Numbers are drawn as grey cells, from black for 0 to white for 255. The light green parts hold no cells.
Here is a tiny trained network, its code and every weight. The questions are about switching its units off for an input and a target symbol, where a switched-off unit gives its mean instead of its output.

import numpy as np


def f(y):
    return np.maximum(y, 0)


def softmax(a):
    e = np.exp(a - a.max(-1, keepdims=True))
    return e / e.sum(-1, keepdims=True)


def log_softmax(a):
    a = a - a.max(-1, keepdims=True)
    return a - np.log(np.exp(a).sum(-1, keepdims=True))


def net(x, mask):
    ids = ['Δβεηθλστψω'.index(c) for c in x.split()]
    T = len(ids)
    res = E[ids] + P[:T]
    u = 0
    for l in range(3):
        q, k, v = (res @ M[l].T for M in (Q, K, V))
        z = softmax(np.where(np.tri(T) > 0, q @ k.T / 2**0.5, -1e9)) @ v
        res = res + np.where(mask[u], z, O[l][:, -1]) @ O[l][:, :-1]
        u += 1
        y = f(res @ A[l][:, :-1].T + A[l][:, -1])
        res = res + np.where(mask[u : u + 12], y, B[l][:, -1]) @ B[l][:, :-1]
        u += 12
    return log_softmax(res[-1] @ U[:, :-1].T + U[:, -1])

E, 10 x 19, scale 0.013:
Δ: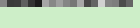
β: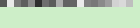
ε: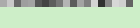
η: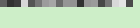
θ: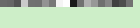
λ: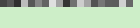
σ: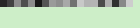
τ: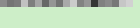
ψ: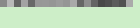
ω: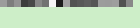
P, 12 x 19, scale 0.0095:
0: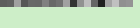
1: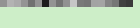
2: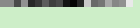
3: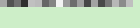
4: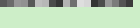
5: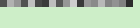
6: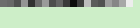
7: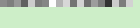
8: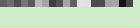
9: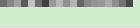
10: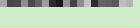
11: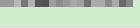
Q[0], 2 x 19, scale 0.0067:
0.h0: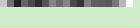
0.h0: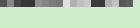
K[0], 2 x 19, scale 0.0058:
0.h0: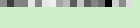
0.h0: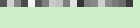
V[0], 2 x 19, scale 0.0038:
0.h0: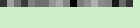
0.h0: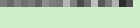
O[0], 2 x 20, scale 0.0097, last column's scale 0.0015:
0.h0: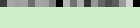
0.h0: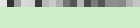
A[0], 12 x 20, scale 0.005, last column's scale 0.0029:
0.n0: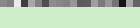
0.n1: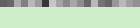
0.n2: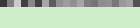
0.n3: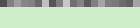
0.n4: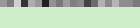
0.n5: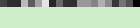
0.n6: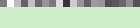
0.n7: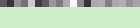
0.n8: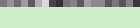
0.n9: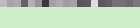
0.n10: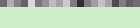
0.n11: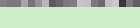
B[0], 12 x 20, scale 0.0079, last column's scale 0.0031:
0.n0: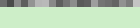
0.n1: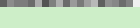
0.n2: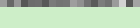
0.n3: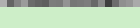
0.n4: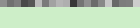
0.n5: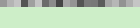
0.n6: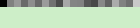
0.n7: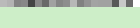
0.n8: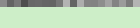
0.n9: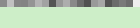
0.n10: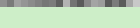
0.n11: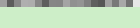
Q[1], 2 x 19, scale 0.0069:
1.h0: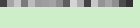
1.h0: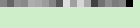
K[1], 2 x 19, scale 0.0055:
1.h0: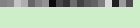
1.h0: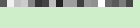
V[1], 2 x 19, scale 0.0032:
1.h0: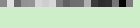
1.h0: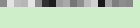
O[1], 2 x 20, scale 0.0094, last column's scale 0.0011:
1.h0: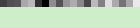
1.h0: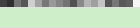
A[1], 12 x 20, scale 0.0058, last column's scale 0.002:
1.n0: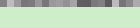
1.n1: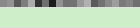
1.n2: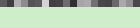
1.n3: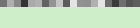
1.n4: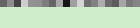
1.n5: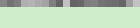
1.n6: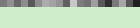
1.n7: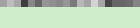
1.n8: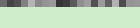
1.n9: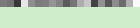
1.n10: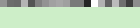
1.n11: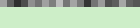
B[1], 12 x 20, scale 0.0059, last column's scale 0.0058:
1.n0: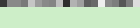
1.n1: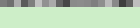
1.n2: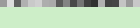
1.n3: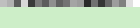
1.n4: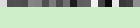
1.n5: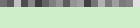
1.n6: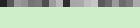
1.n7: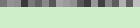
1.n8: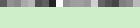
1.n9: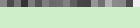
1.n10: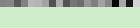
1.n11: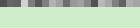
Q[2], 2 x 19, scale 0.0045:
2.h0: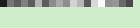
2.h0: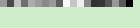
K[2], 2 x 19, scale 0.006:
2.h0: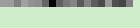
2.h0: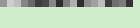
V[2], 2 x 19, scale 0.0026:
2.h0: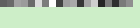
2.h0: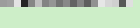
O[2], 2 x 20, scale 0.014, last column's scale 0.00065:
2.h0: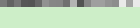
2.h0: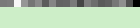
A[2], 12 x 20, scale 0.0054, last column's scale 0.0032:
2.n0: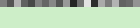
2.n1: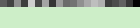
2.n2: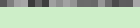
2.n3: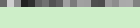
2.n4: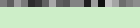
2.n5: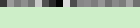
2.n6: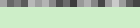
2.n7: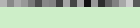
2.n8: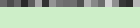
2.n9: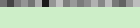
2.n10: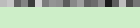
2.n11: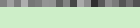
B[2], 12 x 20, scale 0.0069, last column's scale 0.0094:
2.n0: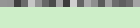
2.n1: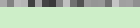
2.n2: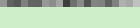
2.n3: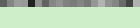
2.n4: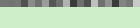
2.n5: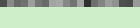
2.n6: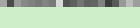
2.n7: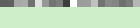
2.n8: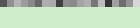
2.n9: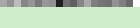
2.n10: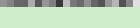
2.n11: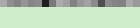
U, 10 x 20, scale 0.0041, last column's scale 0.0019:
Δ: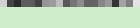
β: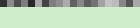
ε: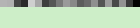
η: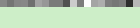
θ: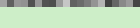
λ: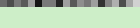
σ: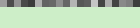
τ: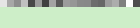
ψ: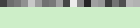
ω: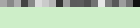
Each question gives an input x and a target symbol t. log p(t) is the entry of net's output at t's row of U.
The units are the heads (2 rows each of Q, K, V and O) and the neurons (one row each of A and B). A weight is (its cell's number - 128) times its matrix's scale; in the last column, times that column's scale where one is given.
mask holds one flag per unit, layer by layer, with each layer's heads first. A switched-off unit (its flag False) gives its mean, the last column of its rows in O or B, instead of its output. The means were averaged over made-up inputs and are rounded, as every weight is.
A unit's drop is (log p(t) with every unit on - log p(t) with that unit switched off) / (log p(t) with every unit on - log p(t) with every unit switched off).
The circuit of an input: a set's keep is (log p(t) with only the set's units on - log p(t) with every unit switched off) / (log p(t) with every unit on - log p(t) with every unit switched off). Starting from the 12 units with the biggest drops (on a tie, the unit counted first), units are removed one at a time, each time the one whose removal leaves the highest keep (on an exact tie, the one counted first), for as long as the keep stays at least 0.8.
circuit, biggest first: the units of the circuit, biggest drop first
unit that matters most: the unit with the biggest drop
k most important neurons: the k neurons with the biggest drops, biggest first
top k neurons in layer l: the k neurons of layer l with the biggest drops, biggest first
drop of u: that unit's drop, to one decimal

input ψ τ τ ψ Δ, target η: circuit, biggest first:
0.h0; 2.n0; 2.n8; 1.h0
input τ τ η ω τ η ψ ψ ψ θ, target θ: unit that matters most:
2.n1
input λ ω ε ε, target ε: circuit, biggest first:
1.n10; 0.n9; 2.n8
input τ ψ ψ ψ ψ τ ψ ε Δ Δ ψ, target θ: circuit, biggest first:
1.h0; 2.n1; 1.n8; 0.n1
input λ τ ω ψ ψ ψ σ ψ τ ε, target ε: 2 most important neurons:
0.n9; 1.n10
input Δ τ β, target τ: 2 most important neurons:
1.n2; 2.n11
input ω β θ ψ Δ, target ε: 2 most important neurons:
2.n0; 1.n2
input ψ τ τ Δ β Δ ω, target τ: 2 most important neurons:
2.n11; 1.n2
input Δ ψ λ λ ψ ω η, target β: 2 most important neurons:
2.n5; 2.n3
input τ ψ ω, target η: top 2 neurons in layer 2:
2.n0; 2.n8
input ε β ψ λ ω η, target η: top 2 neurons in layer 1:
1.n6; 1.n10
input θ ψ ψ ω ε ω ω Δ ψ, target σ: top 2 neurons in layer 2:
2.n7; 2.n4
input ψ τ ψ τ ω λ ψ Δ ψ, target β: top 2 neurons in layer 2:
2.n3; 2.n5
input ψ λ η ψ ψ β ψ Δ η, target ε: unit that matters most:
1.h0
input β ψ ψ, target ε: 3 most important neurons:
1.n2; 2.n0; 0.n2
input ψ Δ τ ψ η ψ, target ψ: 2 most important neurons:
1.n0; 0.n6
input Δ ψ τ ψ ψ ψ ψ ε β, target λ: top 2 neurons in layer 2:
2.n8; 2.n4
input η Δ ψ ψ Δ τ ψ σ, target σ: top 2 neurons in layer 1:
1.n7; 1.n3
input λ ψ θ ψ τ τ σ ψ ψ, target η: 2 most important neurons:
2.n8; 2.n0
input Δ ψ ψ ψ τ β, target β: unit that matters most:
2.n3
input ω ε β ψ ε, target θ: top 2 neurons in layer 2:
2.n1; 2.n6
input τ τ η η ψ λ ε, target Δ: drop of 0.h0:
0.2
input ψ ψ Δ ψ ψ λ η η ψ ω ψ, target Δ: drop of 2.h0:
0.2
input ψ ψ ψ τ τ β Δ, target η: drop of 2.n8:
0.1
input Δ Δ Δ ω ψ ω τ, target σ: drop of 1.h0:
0.2
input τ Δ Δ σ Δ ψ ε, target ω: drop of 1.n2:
0.6
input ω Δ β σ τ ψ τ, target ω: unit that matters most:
1.h0
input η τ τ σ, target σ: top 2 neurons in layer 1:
1.n3; 1.n7
